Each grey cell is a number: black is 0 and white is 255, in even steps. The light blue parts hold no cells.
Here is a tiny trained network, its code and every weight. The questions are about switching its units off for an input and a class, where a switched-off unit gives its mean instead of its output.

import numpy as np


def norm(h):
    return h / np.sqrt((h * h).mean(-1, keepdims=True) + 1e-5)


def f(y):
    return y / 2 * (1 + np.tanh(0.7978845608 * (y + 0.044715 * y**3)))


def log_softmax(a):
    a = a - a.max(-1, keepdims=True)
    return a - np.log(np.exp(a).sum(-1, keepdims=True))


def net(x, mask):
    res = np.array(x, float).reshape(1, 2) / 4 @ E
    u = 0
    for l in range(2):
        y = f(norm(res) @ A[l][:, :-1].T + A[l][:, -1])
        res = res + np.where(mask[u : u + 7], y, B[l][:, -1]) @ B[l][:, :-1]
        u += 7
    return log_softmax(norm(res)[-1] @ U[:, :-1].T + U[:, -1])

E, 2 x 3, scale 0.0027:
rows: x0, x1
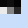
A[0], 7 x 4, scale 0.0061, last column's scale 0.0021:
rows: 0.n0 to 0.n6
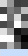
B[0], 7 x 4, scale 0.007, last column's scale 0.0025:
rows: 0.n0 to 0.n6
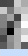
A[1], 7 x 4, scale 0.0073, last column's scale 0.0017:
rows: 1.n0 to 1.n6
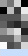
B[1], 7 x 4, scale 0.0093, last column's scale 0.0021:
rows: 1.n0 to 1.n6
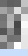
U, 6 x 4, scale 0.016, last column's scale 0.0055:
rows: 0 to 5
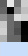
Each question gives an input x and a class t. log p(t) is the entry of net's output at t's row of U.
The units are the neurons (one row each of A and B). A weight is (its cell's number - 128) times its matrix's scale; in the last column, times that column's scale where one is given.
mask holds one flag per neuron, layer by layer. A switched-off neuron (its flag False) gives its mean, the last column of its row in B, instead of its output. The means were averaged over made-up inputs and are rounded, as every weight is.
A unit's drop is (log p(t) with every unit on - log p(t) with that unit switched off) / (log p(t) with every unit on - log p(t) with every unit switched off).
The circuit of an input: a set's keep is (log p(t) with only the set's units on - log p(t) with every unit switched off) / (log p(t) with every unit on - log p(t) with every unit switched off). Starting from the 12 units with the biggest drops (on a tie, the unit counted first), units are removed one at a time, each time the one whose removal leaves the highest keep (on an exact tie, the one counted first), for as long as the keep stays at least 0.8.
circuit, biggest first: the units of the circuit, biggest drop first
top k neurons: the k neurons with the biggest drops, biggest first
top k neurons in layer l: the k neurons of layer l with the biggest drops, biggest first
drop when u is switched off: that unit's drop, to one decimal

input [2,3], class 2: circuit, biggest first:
[1.n6]
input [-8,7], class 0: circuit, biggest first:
[0.n5 1.n4 0.n1]
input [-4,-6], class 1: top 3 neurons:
[0.n3 1.n3 1.n2]
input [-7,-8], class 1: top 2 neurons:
[0.n3 1.n0]
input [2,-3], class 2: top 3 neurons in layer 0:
[0.n1 0.n5 0.n0]
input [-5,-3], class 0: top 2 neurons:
[0.n4 1.n4]
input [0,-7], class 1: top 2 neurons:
[1.n6 1.n1]
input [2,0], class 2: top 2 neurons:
[0.n1 1.n6]
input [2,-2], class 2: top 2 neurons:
[0.n1 0.n5]
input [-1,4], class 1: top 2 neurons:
[0.n4 1.n6]
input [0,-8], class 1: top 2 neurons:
[1.n6 1.n1]
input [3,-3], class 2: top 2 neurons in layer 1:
[1.n6 1.n4]
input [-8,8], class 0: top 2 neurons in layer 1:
[1.n4 1.n1]
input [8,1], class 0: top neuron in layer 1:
[1.n3]
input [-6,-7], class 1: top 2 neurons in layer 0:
[0.n3 0.n5]
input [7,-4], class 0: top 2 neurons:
[1.n3 0.n4]
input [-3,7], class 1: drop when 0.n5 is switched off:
0.3
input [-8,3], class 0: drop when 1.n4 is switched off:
0.2
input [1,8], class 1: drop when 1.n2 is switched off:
0.0
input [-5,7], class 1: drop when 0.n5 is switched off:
0.6
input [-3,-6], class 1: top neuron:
[0.n3]
